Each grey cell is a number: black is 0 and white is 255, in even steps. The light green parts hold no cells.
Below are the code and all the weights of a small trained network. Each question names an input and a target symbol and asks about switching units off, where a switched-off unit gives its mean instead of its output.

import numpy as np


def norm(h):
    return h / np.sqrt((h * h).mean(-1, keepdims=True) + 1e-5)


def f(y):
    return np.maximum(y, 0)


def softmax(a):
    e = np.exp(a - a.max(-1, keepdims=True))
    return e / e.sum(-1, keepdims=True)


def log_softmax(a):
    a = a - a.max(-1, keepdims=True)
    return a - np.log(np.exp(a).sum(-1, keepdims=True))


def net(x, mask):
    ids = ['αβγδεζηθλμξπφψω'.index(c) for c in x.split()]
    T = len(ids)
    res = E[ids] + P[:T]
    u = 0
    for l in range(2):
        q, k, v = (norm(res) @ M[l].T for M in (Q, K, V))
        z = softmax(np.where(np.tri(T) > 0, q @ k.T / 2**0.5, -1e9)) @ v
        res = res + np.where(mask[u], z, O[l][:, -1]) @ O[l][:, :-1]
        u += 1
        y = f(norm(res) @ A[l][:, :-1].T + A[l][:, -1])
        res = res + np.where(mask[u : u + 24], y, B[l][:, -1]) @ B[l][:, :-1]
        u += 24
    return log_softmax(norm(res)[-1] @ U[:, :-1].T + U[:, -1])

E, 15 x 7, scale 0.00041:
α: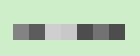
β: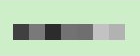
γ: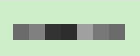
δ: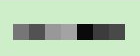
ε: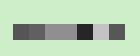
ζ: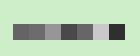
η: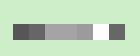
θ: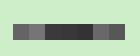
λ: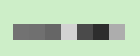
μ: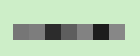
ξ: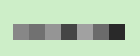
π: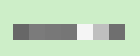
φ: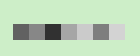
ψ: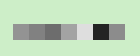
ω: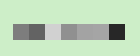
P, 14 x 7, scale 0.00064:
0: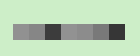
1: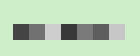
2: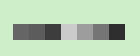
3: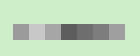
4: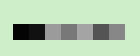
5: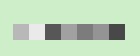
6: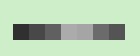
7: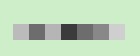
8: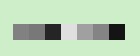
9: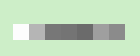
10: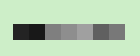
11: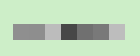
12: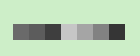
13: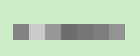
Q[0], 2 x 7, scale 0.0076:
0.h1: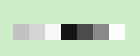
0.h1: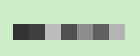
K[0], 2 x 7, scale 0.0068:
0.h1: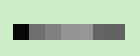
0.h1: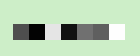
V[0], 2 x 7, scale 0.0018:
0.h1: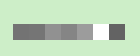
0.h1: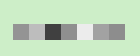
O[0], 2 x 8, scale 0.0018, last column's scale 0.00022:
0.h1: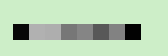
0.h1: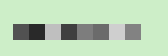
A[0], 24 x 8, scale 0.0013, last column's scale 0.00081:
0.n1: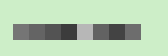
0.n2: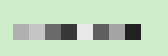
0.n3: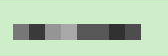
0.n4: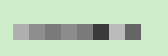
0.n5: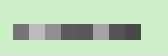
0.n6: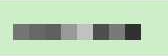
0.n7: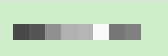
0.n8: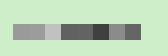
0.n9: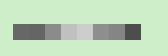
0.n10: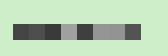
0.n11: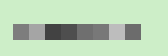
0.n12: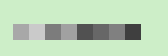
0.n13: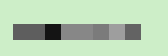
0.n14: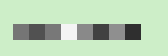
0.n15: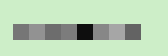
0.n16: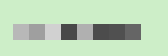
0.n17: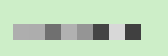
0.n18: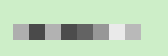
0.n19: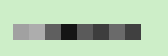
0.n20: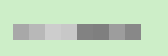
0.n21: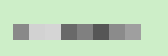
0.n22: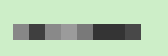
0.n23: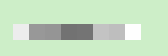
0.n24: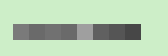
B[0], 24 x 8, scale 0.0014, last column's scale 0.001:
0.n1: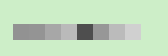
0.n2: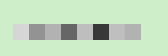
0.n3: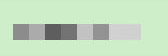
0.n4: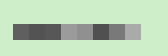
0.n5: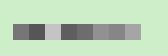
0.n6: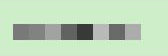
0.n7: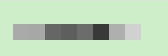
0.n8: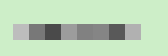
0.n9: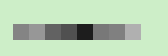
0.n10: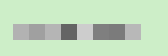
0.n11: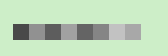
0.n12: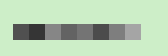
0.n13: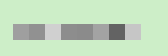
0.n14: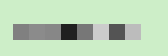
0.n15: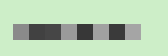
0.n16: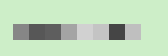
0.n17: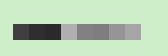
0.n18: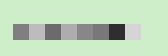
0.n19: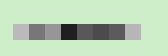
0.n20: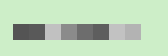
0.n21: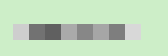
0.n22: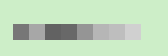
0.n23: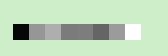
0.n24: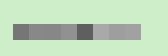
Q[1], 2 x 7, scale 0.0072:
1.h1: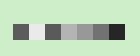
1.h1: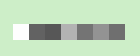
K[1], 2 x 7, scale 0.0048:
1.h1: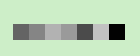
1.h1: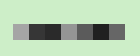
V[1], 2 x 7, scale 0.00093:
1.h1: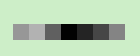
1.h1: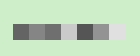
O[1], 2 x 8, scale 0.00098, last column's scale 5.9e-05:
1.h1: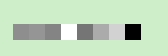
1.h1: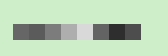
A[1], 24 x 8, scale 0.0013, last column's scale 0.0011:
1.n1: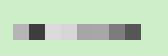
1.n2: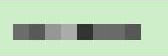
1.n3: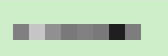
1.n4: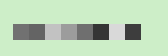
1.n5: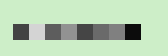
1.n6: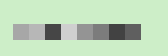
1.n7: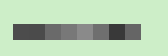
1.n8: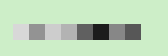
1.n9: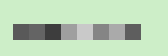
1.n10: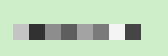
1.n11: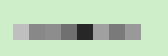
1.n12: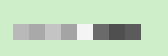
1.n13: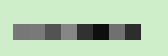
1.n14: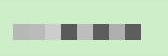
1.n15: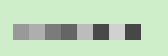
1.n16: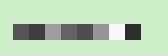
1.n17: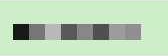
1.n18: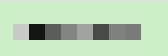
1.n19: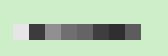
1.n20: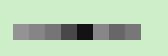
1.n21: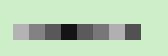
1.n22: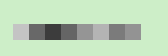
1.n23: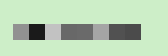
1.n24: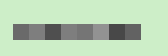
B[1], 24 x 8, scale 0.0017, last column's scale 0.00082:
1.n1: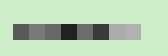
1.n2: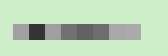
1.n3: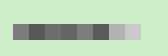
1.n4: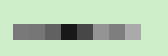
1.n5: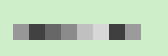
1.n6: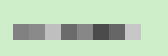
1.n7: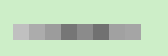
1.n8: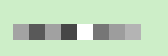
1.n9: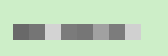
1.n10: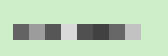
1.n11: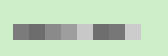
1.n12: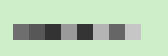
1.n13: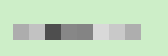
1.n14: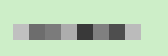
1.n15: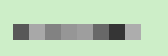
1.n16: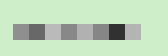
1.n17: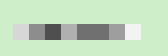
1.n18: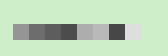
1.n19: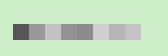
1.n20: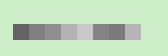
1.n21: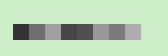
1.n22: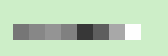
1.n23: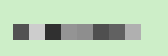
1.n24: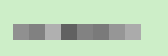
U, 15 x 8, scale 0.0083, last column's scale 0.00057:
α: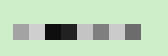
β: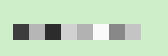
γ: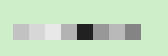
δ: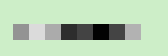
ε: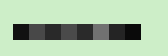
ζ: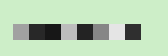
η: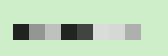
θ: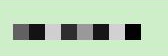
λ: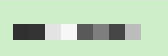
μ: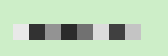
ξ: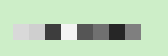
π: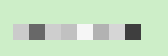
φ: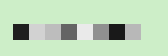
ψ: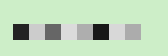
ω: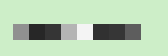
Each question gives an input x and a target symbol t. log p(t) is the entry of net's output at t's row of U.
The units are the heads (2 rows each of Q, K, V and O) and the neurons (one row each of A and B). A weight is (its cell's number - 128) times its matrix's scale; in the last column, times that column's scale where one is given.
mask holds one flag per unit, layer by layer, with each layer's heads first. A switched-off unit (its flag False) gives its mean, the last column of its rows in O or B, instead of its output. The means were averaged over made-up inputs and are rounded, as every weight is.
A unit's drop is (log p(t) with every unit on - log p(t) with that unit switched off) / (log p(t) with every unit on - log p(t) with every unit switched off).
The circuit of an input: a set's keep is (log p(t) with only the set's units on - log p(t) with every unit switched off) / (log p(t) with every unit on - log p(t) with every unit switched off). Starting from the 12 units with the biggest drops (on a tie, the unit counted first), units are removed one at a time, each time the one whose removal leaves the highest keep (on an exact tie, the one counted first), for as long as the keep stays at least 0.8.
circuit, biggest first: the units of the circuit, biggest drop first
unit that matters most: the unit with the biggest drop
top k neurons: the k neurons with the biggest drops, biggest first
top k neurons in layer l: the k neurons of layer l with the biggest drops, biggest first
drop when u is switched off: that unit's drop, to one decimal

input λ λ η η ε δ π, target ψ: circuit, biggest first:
[0.h1 1.n17 0.n7]
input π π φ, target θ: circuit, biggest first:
[0.h1]
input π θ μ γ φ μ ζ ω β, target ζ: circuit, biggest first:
[0.h1 1.n22]
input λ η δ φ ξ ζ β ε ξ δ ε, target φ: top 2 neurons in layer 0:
[0.n23 0.n10]
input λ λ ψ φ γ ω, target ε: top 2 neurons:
[1.n12 1.n1]
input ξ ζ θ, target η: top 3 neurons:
[0.n3 0.n23 0.n10]
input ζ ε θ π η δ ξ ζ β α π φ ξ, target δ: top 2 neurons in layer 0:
[0.n23 0.n21]
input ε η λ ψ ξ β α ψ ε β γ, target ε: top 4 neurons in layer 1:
[1.n10 1.n23 1.n22 1.n18]
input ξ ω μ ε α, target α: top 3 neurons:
[0.n14 0.n3 1.n17]
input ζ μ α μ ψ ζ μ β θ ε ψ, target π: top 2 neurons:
[1.n17 0.n14]
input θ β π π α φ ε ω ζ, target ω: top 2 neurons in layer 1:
[1.n17 1.n16]
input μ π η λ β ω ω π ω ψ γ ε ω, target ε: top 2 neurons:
[1.n10 0.n23]
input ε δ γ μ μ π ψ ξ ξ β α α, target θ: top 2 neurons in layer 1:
[1.n8 1.n1]
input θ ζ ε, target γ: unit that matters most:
1.n22
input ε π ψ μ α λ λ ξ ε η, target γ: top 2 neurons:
[0.n23 1.n17]
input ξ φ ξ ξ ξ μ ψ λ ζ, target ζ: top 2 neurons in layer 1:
[1.n22 1.n10]
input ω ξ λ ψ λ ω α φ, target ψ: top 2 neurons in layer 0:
[0.n23 0.n17]
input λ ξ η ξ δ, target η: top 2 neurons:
[0.n3 0.n22]
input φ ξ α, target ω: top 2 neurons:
[1.n16 1.n17]
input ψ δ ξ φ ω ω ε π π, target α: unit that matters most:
0.h1
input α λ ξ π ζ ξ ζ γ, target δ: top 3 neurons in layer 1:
[1.n14 1.n21 1.n15]
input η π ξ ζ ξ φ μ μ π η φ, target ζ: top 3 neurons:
[1.n10 0.n19 1.n22]
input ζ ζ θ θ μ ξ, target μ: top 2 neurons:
[0.n16 1.n12]
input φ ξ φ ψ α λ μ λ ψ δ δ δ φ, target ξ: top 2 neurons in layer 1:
[1.n6 1.n22]
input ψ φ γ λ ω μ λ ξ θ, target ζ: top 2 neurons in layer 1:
[1.n22 1.n10]
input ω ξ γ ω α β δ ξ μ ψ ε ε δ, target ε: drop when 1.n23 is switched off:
0.2
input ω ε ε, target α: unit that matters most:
0.h1
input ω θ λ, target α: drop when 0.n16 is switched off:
0.1
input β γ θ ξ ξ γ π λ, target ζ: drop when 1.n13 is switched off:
0.2
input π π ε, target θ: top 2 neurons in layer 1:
[1.n17 1.n16]
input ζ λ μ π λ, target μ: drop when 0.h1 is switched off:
0.7
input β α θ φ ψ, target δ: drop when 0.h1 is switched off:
0.8
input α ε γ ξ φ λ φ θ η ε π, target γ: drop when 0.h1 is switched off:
0.7
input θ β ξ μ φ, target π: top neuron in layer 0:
[0.n2]
